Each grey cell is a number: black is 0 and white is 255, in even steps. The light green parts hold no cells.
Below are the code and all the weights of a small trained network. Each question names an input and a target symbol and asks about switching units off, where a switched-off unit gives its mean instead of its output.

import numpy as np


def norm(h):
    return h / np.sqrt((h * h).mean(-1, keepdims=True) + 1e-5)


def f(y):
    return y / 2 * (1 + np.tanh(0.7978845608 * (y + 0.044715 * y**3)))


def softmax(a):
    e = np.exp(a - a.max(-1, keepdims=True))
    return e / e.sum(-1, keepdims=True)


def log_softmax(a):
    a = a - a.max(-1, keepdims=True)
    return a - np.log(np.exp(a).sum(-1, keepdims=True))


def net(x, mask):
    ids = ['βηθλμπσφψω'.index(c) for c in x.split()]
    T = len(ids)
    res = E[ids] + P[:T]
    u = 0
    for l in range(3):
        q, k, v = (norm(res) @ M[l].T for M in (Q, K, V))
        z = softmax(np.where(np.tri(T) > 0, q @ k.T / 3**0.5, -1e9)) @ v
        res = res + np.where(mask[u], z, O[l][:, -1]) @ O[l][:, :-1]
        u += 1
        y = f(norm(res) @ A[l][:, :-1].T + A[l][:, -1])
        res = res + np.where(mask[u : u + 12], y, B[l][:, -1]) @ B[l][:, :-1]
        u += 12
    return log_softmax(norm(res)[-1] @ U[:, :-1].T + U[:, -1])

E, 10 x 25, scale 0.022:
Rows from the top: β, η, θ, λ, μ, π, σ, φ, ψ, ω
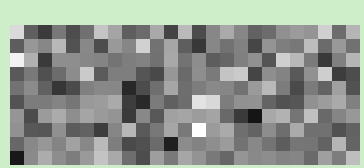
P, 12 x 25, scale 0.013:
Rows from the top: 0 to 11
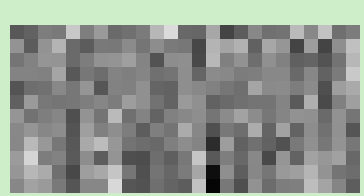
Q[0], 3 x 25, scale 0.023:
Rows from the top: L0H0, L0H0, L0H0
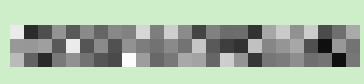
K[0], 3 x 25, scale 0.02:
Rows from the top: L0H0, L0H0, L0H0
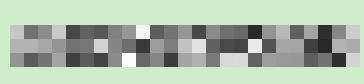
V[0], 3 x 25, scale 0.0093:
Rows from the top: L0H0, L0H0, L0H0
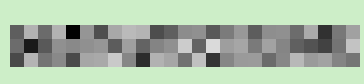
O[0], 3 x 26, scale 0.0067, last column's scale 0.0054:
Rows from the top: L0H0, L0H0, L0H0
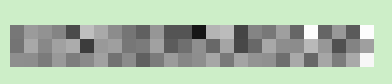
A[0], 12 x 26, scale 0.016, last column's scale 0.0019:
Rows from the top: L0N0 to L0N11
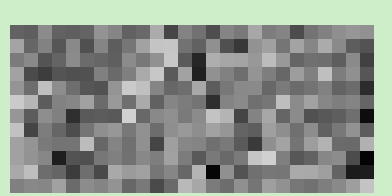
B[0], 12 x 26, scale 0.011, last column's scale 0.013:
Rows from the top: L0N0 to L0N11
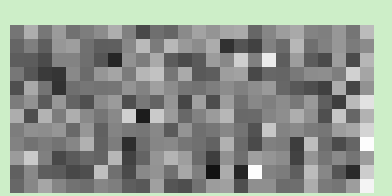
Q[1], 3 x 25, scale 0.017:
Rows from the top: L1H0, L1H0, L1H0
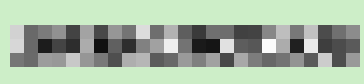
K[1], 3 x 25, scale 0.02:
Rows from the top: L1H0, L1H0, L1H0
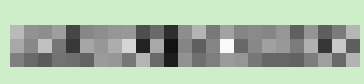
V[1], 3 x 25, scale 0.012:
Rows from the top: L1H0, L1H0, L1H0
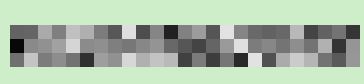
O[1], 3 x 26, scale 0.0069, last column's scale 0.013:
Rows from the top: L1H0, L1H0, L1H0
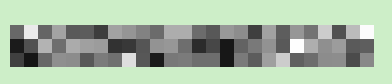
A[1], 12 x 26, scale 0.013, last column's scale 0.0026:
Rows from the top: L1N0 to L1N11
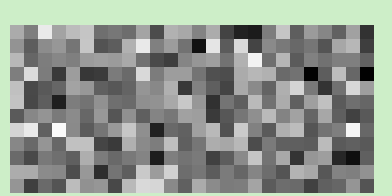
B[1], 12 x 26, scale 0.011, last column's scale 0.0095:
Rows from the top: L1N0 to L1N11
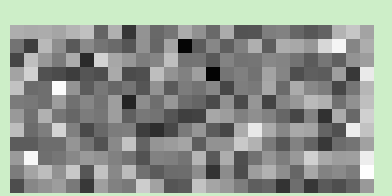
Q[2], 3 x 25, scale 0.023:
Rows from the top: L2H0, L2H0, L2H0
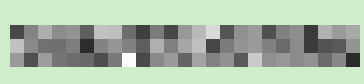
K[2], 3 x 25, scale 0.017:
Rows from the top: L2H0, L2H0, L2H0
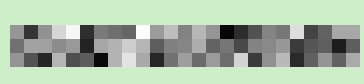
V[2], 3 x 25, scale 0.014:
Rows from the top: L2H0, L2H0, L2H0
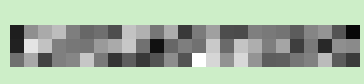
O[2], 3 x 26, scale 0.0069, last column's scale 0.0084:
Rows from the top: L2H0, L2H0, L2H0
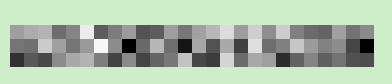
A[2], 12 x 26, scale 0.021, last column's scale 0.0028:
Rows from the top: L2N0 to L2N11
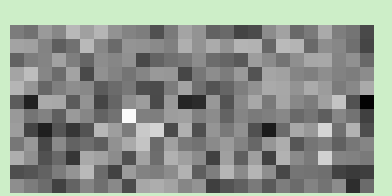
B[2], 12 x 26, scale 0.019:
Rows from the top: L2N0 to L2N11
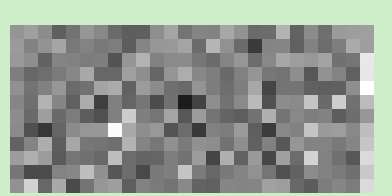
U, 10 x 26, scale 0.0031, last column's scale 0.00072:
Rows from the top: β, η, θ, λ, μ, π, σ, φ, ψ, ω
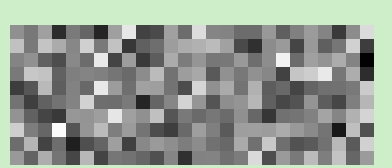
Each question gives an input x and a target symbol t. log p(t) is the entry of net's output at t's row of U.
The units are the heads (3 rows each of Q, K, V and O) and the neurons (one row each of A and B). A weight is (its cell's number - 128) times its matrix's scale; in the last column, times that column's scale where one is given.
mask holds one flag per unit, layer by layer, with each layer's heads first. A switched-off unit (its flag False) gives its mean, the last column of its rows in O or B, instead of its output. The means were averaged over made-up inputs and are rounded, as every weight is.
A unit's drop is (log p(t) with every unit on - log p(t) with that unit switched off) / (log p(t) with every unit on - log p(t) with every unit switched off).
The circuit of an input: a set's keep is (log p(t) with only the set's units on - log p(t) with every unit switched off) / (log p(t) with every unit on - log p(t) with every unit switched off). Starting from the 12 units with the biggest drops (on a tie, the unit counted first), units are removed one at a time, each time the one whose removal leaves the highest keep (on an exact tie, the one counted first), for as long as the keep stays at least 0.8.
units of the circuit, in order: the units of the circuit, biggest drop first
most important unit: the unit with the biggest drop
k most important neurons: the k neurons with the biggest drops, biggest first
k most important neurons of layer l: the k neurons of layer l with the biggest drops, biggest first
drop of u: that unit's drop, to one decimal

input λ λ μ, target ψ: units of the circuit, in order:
(L0N9; L0N2; L2N9)
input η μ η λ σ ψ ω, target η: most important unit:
L2N1
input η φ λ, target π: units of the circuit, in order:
(L2N10; L0N2; L1N8)
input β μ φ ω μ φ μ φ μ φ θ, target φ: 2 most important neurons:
(L1N7; L0N10)
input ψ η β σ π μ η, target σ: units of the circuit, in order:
(L0H0; L2H0; L2N7; L0N3)
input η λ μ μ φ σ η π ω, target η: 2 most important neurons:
(L0N1; L2N1)
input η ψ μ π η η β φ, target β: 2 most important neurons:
(L0N6; L2N6)
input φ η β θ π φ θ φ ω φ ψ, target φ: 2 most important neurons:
(L1N7; L0N6)
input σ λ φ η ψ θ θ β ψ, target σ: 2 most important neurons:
(L1N0; L2N7)
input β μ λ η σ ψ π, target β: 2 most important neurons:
(L0N1; L2N6)
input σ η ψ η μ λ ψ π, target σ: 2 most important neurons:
(L1N0; L2N7)
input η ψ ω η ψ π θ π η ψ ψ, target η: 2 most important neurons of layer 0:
(L0N1; L0N2)
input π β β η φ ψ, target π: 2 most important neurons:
(L0N11; L2N10)
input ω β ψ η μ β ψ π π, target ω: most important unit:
L1H0
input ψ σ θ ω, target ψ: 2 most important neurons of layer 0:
(L0N4; L0N8)
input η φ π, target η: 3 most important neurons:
(L0N8; L2N1; L0N2)
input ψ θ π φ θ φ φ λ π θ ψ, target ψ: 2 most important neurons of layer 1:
(L1N3; L1N6)
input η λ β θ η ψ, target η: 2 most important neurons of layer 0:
(L0N0; L0N2)
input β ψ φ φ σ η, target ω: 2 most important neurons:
(L1N1; L2N5)
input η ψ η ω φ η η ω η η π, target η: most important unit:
L2H0
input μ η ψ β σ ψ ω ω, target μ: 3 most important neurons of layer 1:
(L1N3; L1N2; L1N11)
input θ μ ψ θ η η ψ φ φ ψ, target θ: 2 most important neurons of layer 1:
(L1N2; L1N7)
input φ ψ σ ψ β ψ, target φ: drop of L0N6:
0.1
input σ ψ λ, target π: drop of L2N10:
0.3
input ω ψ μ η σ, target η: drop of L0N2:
0.1
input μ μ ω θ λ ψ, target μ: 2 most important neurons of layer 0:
(L0N9; L0N11)
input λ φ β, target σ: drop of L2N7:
0.4
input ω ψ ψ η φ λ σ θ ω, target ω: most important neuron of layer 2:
(L2N5)
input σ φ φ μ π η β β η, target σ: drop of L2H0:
1.2
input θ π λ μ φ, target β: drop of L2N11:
0.0
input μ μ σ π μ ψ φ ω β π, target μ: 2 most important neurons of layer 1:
(L1N3; L1N2)
